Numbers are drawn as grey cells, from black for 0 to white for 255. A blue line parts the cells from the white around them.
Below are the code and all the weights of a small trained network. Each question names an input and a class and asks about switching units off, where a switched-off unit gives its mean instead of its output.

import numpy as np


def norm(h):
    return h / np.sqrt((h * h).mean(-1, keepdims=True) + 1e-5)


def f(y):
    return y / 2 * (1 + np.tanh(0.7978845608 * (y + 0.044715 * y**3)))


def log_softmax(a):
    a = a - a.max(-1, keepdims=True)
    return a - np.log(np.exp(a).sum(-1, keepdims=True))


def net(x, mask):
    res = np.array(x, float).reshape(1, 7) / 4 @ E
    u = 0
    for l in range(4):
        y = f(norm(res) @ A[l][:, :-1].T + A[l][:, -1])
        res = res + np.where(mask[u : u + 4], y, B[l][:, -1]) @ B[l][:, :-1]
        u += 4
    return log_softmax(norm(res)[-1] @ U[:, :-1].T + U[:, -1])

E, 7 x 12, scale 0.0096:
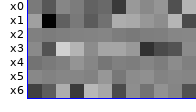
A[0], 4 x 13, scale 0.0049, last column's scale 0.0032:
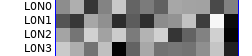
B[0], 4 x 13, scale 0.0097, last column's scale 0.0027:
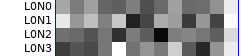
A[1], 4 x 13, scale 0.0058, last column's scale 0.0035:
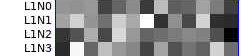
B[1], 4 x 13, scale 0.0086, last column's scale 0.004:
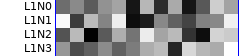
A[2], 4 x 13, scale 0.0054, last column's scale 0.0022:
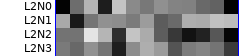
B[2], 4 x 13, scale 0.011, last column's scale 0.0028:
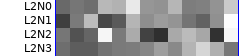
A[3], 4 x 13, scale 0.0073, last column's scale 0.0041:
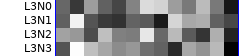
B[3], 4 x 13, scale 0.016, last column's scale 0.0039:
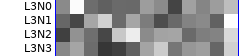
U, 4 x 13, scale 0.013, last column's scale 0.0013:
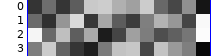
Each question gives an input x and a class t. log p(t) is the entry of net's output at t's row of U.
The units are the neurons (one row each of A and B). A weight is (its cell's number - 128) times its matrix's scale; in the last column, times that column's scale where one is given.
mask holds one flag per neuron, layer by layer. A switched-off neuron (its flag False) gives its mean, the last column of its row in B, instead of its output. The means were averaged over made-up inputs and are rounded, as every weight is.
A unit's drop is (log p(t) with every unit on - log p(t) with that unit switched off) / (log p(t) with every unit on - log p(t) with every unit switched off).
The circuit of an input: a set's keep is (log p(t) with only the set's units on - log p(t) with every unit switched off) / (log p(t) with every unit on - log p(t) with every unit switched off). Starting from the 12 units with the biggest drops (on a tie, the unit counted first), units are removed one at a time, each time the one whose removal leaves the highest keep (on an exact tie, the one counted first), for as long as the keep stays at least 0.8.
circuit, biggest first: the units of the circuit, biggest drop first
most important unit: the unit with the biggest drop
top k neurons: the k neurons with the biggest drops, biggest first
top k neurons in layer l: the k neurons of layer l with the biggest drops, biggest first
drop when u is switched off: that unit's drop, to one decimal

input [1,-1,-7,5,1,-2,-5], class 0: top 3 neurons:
L0N3; L3N2; L3N1
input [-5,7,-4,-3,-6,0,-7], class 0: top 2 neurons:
L0N3; L3N2
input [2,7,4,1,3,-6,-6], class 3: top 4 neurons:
L3N0; L1N2; L2N1; L1N0
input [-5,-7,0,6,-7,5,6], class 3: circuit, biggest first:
L3N3
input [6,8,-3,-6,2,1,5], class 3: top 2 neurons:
L3N0; L1N1
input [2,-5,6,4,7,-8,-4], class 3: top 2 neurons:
L1N3; L1N2
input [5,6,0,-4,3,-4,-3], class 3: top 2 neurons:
L1N1; L3N0
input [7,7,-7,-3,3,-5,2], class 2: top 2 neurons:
L0N1; L1N3
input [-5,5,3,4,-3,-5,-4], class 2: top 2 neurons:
L1N1; L1N2
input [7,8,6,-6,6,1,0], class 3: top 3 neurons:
L3N0; L1N1; L2N2
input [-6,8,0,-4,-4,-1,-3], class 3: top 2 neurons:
L3N0; L0N1
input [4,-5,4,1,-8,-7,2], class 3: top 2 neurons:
L1N1; L3N3
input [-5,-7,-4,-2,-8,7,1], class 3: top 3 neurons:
L3N3; L0N1; L1N3
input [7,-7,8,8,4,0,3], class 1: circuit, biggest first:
L2N2
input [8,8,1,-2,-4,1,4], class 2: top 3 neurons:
L0N1; L1N3; L1N0
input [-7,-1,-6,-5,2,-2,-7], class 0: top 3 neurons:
L0N3; L3N2; L0N1
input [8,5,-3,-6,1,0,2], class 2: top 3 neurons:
L0N1; L2N2; L0N2
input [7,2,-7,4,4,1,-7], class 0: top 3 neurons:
L0N3; L3N2; L1N1
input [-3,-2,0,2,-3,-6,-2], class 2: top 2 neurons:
L1N1; L1N2
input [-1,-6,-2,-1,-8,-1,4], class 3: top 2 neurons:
L1N3; L0N3
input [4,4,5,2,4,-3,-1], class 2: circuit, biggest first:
L0N1
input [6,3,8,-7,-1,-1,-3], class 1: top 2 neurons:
L3N1; L1N1
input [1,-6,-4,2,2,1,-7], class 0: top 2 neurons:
L0N3; L3N2
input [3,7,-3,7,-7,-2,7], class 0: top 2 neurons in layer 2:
L2N0; L2N2
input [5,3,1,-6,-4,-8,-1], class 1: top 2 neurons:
L3N1; L1N1
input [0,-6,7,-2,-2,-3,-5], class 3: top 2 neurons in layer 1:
L1N3; L1N2
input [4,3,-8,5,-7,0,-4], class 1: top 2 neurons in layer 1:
L1N2; L1N1
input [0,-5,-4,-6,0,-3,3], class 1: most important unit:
L3N1
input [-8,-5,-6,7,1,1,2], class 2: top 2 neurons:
L1N1; L3N1
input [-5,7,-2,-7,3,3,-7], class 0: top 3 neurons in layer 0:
L0N3; L0N2; L0N1
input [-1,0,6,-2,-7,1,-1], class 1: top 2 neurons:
L1N2; L3N1
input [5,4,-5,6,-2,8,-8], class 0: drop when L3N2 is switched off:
0.1
